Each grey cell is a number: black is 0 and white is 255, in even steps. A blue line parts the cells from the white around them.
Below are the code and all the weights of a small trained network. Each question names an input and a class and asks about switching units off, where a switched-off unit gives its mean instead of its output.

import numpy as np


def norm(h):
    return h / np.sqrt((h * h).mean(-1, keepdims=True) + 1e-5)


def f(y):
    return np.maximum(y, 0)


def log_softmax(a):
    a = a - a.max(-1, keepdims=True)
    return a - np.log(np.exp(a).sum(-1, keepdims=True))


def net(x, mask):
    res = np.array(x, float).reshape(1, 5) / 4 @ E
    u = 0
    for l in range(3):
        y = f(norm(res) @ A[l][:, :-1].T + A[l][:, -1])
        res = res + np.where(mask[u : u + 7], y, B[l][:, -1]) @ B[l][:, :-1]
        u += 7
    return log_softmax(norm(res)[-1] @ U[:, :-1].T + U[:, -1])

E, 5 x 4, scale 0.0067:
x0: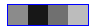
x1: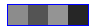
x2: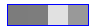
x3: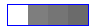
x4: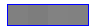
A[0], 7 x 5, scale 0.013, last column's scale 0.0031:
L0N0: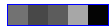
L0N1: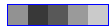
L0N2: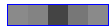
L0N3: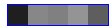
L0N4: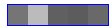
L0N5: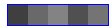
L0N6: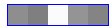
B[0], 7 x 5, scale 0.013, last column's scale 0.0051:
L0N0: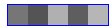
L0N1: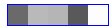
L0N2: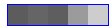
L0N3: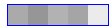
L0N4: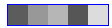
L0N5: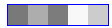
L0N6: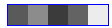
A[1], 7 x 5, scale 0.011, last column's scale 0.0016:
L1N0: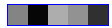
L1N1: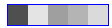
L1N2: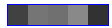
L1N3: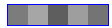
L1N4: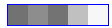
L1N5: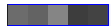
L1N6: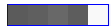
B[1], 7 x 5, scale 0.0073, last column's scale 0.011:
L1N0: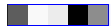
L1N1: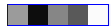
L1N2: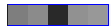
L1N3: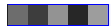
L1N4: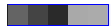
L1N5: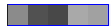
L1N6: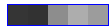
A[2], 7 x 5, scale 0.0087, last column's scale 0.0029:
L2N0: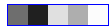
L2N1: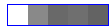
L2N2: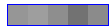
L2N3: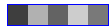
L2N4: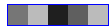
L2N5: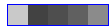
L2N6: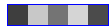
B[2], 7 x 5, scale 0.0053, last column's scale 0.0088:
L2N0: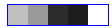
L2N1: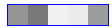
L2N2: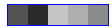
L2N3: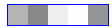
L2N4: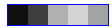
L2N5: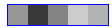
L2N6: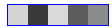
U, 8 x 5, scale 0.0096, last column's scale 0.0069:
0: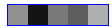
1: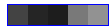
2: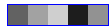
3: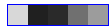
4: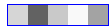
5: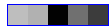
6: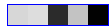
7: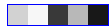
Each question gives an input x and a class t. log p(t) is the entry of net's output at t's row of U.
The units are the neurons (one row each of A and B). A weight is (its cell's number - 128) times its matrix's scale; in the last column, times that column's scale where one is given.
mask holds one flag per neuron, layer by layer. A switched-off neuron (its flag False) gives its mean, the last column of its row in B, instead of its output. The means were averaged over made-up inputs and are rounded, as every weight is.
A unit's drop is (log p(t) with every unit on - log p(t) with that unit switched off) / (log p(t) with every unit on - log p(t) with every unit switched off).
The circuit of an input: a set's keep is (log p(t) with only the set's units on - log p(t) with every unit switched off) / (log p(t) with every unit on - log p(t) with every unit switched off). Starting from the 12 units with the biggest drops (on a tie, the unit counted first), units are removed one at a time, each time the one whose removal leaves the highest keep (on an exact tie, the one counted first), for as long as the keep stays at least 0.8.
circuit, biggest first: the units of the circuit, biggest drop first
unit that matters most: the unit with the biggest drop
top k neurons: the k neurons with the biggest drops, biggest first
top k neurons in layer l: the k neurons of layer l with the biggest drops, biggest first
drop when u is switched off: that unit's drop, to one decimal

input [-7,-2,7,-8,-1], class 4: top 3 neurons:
[L0N5 L2N3 L0N3]
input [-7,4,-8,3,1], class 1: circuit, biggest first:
[L0N1 L2N4 L1N1]
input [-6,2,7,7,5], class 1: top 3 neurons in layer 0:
[L0N6 L0N3 L0N1]
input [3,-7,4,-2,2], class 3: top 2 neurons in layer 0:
[L0N3 L0N2]
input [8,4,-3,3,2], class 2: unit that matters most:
L1N0
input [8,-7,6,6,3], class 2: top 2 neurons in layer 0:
[L0N5 L0N0]
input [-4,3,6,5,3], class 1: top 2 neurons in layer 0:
[L0N6 L0N3]
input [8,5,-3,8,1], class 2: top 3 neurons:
[L1N0 L0N6 L1N1]
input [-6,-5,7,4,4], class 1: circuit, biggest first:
[L0N6 L0N1]
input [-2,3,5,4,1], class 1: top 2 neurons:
[L0N6 L1N1]
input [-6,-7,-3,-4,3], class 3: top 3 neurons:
[L1N1 L0N1 L2N0]
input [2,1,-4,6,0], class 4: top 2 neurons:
[L0N6 L1N1]
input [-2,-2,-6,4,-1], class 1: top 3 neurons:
[L0N3 L0N2 L0N5]
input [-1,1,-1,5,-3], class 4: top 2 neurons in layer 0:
[L0N6 L0N5]
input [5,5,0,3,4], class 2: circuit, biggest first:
[L1N0]
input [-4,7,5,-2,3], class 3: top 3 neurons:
[L1N1 L0N5 L0N1]
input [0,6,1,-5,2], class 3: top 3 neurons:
[L1N1 L2N0 L1N3]
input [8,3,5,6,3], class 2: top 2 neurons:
[L1N0 L1N1]
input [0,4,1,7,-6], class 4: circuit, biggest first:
[L1N1 L2N1]
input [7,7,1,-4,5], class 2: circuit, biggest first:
[L1N0]
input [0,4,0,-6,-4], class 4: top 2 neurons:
[L0N5 L0N3]
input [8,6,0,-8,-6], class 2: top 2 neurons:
[L0N0 L1N0]
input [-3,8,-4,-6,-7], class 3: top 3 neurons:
[L1N1 L0N5 L2N0]
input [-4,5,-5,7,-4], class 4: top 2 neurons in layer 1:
[L1N1 L1N3]
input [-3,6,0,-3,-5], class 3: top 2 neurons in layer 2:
[L2N0 L2N4]
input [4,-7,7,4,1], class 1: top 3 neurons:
[L0N6 L0N3 L1N4]
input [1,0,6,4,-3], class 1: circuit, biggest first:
[L0N6]
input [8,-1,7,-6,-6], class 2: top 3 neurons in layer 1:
[L1N0 L1N5 L1N6]
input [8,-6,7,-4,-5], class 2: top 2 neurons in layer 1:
[L1N0 L1N5]
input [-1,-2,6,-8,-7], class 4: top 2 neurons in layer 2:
[L2N3 L2N6]
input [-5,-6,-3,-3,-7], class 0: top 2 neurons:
[L1N1 L0N1]
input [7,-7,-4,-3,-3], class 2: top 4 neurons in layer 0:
[L0N0 L0N5 L0N6 L0N3]
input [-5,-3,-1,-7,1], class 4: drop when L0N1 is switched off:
0.1
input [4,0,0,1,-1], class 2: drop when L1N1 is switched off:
0.1
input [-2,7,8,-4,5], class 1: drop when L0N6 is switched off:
0.7
